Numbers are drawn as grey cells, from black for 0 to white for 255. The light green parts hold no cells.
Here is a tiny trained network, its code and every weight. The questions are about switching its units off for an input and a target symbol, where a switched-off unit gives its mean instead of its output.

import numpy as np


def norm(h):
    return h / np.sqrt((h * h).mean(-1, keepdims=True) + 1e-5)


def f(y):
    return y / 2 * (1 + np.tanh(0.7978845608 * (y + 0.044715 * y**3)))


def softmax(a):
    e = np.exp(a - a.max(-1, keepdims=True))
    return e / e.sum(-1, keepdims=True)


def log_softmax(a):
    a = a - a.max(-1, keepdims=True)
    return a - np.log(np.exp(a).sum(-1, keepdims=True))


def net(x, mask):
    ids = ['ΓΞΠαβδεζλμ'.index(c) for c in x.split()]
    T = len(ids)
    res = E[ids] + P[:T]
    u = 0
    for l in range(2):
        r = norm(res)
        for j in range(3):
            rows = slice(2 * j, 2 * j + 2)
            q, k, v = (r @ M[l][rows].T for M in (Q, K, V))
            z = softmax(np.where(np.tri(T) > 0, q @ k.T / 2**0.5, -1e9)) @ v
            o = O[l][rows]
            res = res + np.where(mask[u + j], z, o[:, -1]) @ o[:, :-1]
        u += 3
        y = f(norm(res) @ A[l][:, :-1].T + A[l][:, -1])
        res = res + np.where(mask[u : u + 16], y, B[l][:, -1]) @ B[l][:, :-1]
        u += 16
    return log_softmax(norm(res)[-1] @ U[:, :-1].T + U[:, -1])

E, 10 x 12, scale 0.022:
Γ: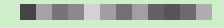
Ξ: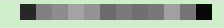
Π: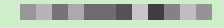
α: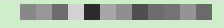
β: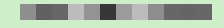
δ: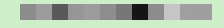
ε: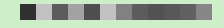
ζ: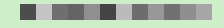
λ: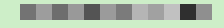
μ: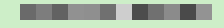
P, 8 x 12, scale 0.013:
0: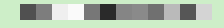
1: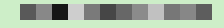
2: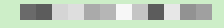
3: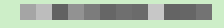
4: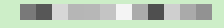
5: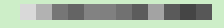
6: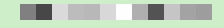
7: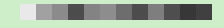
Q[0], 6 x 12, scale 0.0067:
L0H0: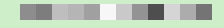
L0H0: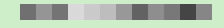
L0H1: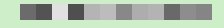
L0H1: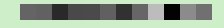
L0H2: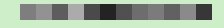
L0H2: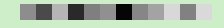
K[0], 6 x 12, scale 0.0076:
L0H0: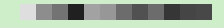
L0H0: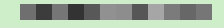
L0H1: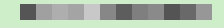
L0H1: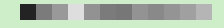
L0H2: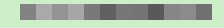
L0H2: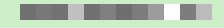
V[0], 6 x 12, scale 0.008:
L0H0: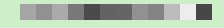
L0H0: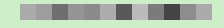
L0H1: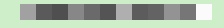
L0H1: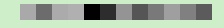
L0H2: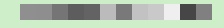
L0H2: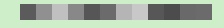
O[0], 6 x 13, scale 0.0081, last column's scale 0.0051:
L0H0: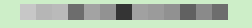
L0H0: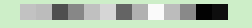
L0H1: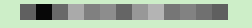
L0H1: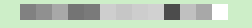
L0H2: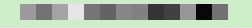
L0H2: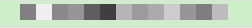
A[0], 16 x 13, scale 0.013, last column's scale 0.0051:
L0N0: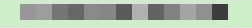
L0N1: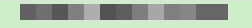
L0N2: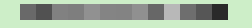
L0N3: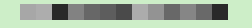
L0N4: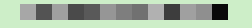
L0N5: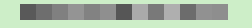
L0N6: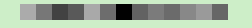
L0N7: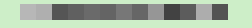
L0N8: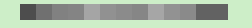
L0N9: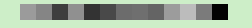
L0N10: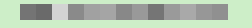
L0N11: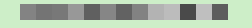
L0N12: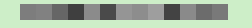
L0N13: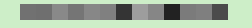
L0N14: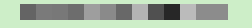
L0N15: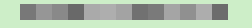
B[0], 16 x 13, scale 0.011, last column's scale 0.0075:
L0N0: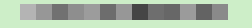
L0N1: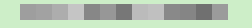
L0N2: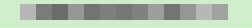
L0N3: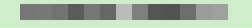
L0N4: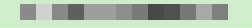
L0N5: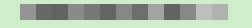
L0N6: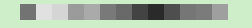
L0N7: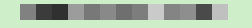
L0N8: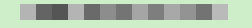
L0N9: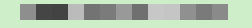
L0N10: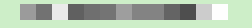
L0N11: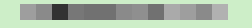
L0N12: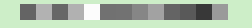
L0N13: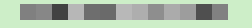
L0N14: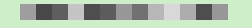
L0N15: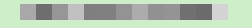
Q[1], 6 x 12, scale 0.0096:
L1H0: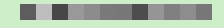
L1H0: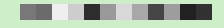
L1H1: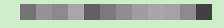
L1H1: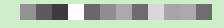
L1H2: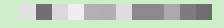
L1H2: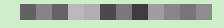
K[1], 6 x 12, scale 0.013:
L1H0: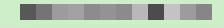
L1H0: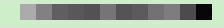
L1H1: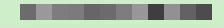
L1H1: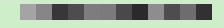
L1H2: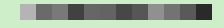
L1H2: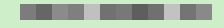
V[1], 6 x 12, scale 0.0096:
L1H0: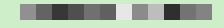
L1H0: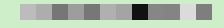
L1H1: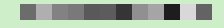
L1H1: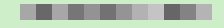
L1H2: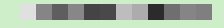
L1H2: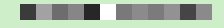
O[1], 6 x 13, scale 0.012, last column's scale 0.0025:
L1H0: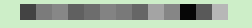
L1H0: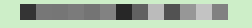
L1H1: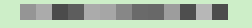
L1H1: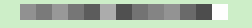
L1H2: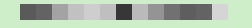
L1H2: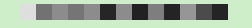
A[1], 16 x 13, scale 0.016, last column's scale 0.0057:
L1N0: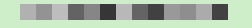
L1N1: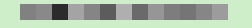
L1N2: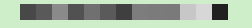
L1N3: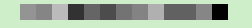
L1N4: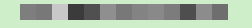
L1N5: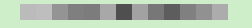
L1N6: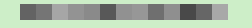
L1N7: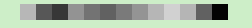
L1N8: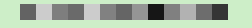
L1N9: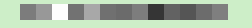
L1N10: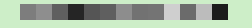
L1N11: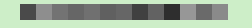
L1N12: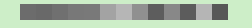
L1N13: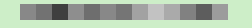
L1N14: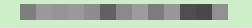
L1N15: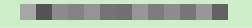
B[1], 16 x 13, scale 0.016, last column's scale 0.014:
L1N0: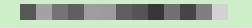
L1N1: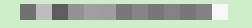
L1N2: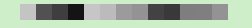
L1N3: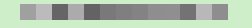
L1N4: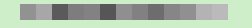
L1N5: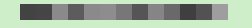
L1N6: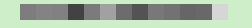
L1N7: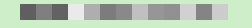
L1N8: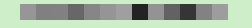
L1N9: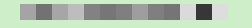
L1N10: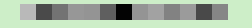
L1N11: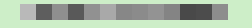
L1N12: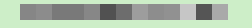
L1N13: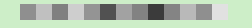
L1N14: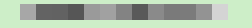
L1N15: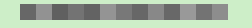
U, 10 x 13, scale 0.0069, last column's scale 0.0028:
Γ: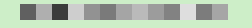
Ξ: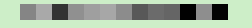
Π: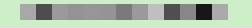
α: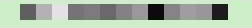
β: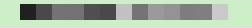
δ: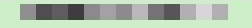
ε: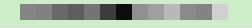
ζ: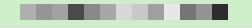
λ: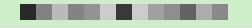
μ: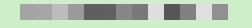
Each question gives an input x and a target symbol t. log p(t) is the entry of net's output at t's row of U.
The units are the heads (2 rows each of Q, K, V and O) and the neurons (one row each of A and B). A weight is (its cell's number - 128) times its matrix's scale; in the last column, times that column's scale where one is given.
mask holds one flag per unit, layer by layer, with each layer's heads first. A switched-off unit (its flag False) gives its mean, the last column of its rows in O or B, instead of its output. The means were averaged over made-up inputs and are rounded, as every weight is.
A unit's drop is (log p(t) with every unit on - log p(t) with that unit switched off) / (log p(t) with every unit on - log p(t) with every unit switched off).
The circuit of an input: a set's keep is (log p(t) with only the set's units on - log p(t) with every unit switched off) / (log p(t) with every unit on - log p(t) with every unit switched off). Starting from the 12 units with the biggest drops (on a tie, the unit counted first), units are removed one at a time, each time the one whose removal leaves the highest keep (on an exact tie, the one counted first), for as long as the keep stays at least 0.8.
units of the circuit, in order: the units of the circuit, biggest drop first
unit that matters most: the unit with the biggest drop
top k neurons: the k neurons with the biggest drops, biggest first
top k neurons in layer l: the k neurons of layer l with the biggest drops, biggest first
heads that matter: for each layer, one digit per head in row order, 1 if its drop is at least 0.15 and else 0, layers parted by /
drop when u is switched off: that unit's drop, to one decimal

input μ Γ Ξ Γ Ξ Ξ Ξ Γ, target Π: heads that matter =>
010 / 000
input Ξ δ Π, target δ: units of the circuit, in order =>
(L1N2; L1H0)
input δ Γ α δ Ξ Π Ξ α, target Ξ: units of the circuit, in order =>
(L1N9)
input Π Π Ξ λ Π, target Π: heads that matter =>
000 / 001
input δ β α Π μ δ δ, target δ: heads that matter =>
000 / 100
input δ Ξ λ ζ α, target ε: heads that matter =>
000 / 001
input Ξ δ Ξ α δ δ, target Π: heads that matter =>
001 / 010
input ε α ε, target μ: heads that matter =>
000 / 101
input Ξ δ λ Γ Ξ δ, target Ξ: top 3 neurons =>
(L0N6; L0N7; L0N10)
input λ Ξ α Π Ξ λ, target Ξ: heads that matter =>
001 / 101
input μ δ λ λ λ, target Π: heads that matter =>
001 / 000
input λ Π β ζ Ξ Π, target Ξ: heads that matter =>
100 / 000
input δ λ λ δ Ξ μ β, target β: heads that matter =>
100 / 100
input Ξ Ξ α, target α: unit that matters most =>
L1N0
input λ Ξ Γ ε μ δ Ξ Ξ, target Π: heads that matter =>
010 / 000
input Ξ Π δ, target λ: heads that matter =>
000 / 001
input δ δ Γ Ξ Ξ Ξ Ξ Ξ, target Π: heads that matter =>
000 / 010
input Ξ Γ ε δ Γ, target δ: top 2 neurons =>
(L1N2; L0N10)
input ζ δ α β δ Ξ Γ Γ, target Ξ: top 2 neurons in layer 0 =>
(L0N6; L0N14)
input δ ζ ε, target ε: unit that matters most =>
L1N10
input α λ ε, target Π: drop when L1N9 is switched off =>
0.2
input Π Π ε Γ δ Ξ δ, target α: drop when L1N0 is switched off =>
0.2
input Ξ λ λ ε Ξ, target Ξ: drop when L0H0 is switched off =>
0.1
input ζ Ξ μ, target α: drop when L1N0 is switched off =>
0.3
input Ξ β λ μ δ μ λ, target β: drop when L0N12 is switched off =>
0.0
